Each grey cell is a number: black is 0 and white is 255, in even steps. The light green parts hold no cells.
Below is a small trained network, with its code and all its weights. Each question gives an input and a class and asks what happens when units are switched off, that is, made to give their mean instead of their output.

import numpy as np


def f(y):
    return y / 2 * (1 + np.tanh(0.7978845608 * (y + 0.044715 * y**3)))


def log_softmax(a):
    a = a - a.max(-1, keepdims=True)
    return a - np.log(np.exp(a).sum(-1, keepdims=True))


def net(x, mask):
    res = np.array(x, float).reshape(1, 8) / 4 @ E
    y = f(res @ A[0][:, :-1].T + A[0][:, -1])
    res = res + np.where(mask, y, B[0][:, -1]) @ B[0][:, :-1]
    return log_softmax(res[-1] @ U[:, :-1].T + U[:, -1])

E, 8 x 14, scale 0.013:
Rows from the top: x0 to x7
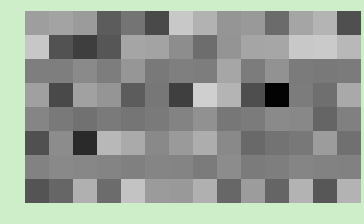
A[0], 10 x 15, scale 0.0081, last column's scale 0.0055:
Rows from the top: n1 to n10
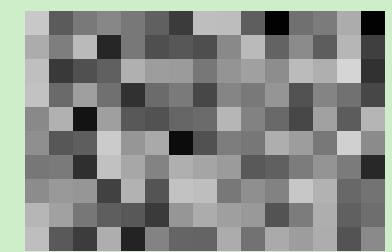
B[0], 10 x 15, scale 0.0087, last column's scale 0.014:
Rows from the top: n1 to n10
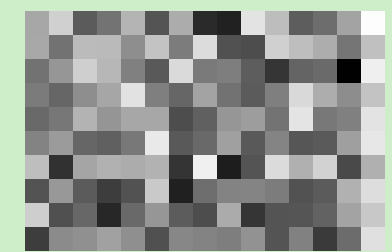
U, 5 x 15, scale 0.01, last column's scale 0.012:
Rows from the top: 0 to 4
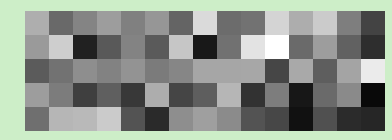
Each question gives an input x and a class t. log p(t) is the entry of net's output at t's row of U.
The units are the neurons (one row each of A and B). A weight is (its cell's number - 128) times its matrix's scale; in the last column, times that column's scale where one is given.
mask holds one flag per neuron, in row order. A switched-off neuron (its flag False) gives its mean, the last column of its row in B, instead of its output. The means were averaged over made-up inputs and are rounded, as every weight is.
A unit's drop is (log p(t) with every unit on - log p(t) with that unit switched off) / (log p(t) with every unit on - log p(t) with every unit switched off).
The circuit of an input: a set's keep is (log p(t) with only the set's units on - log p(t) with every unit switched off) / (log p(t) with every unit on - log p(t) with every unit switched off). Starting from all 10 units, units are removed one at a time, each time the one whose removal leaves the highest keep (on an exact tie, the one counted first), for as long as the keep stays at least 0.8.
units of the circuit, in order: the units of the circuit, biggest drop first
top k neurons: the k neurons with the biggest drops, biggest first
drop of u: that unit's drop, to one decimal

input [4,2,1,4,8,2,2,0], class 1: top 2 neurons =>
[n1 n6]
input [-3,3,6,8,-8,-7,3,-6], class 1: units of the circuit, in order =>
[n1]
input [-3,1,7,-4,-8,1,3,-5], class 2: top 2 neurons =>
[n1 n5]
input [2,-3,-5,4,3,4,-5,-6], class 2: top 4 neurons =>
[n5 n3 n2 n10]
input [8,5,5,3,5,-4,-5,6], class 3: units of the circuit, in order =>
[n8 n9]
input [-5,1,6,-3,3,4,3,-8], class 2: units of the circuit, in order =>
[n5 n10]
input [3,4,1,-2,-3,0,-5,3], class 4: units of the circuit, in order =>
[n3 n5]
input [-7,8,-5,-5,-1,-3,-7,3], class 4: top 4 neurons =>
[n3 n1 n8 n9]
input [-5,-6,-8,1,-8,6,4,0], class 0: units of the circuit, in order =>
[n3 n7]
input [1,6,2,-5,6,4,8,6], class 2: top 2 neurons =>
[n1 n8]
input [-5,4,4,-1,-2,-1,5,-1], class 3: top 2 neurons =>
[n6 n1]
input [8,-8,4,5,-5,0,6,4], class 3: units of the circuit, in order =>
[n9 n3]
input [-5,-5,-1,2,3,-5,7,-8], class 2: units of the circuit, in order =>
[n4 n5]
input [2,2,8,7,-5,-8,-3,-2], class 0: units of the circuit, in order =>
[n2]
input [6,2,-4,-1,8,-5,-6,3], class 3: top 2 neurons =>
[n8 n9]
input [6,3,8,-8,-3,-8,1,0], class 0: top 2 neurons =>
[n2 n1]
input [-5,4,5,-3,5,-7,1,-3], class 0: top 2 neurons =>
[n2 n4]
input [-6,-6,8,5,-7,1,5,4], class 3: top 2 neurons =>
[n3 n10]
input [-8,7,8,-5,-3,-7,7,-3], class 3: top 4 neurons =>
[n6 n1 n7 n5]
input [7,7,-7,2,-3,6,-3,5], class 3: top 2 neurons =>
[n8 n9]
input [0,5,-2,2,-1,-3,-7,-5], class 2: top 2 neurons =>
[n4 n10]
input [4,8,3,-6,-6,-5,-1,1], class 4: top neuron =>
[n3]
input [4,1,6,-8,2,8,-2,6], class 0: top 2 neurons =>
[n7 n1]
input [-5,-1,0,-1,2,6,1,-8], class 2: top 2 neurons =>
[n10 n5]
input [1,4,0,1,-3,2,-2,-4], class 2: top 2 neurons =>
[n5 n1]
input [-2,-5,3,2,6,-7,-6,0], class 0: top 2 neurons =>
[n2 n3]
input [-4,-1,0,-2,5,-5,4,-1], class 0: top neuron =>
[n1]
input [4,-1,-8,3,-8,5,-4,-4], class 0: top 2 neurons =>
[n7 n3]
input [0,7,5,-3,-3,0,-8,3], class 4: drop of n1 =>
0.2
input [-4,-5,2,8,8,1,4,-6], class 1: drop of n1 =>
0.8
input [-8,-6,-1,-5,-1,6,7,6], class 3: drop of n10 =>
0.3
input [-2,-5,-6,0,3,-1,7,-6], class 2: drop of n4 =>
0.2
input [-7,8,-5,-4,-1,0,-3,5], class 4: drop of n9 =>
0.1
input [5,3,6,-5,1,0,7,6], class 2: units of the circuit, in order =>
[n1]
